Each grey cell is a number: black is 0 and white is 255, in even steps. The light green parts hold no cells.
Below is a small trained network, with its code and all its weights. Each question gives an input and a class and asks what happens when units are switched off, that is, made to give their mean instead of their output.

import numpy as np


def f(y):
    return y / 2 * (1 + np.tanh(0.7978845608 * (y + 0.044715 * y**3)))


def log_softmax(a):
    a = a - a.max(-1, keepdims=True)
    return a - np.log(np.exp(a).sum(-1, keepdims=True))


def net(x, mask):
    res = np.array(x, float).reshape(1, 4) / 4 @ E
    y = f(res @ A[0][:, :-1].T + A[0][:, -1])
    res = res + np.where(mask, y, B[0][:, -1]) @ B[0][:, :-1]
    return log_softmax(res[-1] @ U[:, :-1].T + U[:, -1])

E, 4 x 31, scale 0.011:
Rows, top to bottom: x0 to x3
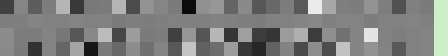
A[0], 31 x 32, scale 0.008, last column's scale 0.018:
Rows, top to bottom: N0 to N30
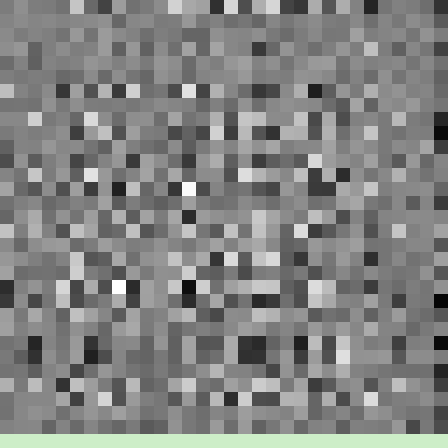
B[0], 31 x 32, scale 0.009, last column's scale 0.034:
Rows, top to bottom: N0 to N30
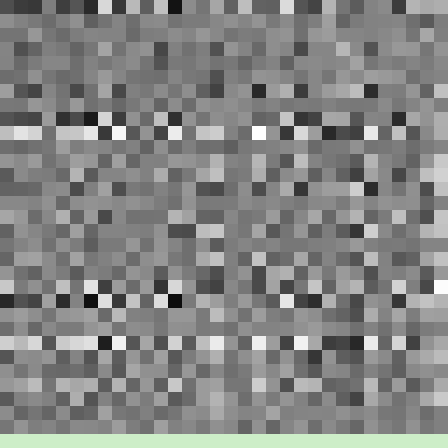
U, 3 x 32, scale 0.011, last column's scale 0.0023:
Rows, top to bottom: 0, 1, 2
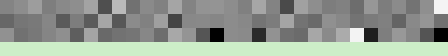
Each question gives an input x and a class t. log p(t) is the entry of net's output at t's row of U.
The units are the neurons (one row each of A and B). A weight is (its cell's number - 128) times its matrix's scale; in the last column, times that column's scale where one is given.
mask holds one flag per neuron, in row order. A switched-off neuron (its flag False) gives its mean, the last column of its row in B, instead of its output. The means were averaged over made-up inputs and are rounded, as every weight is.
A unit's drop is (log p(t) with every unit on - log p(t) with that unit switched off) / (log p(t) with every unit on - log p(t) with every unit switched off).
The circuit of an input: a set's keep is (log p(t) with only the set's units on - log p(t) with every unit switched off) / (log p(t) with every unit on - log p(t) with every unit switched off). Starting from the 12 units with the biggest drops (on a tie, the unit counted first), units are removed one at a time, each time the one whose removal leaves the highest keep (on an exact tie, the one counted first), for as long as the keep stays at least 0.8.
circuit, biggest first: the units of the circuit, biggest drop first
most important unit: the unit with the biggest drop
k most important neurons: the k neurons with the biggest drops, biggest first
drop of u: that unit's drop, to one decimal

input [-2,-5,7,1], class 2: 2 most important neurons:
N6, N13
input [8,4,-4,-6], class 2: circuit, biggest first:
N20
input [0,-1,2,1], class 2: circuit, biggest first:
N12, N16, N18
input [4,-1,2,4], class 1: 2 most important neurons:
N20, N21
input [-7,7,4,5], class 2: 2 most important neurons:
N13, N6
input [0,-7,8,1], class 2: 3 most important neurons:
N6, N13, N21
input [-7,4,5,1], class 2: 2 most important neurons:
N6, N13
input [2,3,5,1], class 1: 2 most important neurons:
N20, N24
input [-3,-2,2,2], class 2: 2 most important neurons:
N12, N21
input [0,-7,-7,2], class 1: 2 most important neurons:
N0, N9
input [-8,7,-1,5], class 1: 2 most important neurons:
N16, N20
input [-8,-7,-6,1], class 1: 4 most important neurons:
N0, N20, N9, N24
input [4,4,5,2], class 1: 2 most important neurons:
N20, N21
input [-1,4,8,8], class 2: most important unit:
N13
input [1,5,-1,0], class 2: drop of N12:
0.3
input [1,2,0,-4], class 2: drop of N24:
0.2
